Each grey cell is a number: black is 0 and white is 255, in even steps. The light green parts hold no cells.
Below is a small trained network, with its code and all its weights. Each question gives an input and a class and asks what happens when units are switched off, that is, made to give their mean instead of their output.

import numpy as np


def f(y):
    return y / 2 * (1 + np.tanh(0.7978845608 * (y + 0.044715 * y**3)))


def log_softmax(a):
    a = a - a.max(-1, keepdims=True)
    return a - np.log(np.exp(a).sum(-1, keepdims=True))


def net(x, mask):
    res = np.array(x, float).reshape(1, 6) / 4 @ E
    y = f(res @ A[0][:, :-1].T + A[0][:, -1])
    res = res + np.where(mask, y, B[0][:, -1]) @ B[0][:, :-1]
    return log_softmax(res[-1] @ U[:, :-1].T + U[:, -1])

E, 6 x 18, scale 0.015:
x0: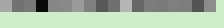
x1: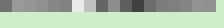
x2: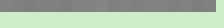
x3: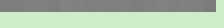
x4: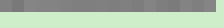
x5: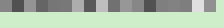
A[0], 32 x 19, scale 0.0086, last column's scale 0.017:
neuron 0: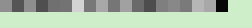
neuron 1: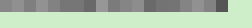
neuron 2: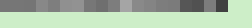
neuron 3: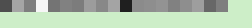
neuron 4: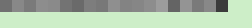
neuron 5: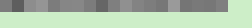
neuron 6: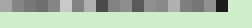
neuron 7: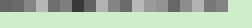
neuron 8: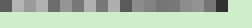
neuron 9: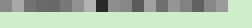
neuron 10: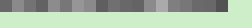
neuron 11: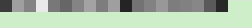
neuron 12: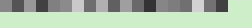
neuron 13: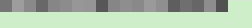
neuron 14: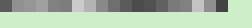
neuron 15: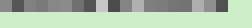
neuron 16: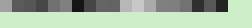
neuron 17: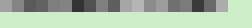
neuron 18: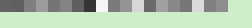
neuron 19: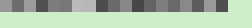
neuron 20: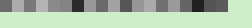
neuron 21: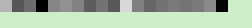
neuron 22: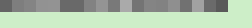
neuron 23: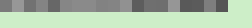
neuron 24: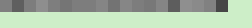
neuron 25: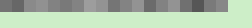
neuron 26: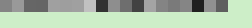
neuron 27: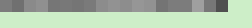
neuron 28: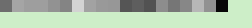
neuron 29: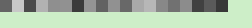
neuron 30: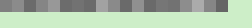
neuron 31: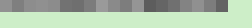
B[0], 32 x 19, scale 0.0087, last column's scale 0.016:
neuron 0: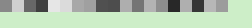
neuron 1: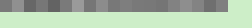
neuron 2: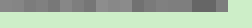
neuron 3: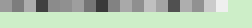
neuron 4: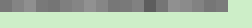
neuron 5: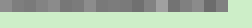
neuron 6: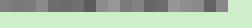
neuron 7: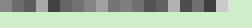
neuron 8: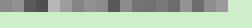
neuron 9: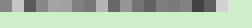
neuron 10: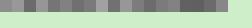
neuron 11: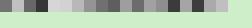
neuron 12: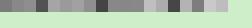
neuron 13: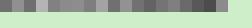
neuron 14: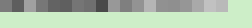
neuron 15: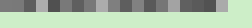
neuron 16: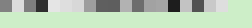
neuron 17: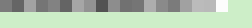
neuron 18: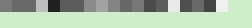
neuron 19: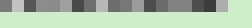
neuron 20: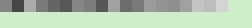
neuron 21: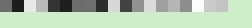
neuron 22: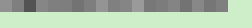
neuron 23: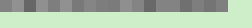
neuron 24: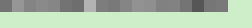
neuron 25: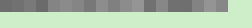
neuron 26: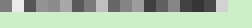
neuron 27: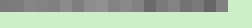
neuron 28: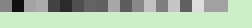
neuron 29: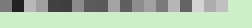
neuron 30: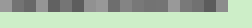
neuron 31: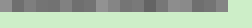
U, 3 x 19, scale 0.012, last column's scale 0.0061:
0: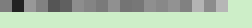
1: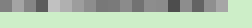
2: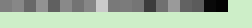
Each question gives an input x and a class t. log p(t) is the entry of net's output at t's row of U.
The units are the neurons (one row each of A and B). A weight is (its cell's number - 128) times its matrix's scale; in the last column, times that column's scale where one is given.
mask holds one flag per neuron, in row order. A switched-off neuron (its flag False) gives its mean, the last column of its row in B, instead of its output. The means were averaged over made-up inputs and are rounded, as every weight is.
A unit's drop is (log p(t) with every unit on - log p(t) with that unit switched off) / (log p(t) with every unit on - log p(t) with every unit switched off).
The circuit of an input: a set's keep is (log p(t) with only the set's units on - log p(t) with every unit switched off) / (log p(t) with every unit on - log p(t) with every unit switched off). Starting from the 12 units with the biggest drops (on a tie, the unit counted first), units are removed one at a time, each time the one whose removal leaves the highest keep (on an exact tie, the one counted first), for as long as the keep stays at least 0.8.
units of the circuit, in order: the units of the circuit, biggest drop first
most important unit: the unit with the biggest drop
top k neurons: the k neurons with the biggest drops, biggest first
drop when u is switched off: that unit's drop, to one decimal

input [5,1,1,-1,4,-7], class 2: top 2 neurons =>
neuron 26; neuron 3
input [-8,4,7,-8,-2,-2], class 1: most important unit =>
neuron 11
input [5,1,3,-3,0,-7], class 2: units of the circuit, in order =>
neuron 26; neuron 3
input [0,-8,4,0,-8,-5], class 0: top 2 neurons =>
neuron 29; neuron 20
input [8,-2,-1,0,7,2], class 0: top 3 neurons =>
neuron 21; neuron 11; neuron 26
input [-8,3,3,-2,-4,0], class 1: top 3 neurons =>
neuron 11; neuron 21; neuron 3
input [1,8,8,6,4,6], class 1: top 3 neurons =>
neuron 0; neuron 12; neuron 21
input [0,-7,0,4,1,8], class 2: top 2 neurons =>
neuron 18; neuron 15
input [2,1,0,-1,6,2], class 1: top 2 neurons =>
neuron 21; neuron 18
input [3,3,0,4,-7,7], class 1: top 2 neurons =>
neuron 0; neuron 12
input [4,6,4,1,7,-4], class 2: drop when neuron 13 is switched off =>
0.0
